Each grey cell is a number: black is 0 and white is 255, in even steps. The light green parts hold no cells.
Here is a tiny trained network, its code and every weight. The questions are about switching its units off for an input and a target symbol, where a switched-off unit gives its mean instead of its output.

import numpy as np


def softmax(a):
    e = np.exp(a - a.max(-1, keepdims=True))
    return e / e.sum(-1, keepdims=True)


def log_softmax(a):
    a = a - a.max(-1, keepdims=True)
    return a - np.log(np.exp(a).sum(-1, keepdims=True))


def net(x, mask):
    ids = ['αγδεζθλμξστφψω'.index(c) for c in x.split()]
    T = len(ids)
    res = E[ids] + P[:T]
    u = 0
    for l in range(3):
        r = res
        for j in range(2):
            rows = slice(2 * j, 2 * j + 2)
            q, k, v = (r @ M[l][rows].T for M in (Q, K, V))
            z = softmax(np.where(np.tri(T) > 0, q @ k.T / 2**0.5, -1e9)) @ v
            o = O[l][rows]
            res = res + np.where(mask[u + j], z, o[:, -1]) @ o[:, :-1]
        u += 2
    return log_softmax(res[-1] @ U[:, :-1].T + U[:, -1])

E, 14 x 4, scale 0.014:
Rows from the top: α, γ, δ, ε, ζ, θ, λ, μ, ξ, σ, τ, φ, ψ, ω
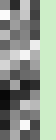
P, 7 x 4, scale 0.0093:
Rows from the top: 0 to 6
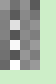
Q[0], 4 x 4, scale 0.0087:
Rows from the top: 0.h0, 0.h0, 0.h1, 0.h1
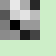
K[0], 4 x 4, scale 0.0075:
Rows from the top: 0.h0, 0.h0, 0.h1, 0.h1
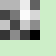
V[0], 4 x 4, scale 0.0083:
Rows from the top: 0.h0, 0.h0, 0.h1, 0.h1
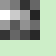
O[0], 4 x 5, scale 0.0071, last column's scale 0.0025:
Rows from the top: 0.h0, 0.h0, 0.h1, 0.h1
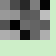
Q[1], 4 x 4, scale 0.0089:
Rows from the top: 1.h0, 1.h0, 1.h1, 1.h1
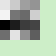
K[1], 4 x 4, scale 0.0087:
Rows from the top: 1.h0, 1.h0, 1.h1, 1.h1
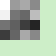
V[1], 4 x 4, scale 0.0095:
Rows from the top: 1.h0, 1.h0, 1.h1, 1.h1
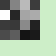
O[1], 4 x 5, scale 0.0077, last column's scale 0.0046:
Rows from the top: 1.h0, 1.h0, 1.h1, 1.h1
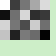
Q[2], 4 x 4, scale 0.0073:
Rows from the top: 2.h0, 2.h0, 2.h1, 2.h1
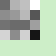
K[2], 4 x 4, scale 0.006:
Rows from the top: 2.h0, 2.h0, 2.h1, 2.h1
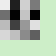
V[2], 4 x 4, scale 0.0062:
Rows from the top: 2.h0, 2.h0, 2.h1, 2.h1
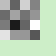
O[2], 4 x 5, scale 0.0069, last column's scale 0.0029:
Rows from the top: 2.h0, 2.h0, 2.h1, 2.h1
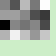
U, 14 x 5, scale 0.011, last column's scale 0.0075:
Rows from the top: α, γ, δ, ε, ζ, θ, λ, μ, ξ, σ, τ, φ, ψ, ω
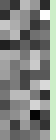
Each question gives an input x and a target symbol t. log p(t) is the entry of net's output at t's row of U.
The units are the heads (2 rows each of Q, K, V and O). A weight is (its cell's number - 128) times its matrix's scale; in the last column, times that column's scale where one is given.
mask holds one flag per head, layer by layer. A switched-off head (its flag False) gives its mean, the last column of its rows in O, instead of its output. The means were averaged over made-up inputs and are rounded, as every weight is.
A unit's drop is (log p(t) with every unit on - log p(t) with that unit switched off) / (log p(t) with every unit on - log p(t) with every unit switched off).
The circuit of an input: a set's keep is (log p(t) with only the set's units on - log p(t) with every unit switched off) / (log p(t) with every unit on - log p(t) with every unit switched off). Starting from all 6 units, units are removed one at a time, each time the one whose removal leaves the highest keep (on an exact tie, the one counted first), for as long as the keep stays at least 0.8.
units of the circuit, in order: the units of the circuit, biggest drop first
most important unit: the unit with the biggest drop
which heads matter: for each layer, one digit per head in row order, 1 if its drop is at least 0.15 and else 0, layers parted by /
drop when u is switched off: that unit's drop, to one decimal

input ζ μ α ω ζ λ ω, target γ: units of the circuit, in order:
(1.h1; 0.h1)
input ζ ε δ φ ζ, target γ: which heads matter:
00 / 01 / 00
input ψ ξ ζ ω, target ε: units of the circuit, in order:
(0.h1)
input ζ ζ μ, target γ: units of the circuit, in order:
(1.h1; 1.h0)
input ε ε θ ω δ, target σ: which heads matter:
11 / 01 / 01
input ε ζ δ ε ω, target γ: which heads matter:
11 / 11 / 00
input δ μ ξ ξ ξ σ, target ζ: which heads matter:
11 / 01 / 01
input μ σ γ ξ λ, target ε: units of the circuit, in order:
(0.h1; 0.h0)
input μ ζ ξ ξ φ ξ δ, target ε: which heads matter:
01 / 10 / 00
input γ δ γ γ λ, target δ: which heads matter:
10 / 00 / 01
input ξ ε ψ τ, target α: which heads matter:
11 / 01 / 01
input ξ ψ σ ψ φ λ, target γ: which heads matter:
00 / 10 / 00
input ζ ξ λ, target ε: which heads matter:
01 / 00 / 11
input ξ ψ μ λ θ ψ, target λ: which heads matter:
00 / 10 / 00
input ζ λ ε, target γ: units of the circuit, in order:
(1.h0)
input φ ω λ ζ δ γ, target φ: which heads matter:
00 / 10 / 01
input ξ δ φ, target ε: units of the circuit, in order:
(0.h1; 2.h0)
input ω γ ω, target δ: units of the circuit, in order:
(2.h1; 0.h0; 1.h1)
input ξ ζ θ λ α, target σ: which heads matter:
11 / 01 / 01
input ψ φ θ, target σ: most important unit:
1.h1
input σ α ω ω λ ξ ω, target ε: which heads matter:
01 / 10 / 10
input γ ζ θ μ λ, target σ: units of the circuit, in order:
(2.h1; 1.h1; 0.h1)
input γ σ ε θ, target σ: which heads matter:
10 / 01 / 01
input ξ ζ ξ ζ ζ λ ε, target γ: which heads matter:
10 / 11 / 00
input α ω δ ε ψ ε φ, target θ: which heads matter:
00 / 10 / 00
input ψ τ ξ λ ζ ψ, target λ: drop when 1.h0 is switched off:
0.7
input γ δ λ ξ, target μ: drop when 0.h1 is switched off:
0.2
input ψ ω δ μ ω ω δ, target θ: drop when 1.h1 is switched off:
0.1
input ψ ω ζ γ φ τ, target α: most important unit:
0.h1
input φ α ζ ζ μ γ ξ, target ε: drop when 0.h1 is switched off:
0.2
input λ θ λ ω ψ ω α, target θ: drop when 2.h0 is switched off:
0.0
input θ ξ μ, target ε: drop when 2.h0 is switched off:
0.2
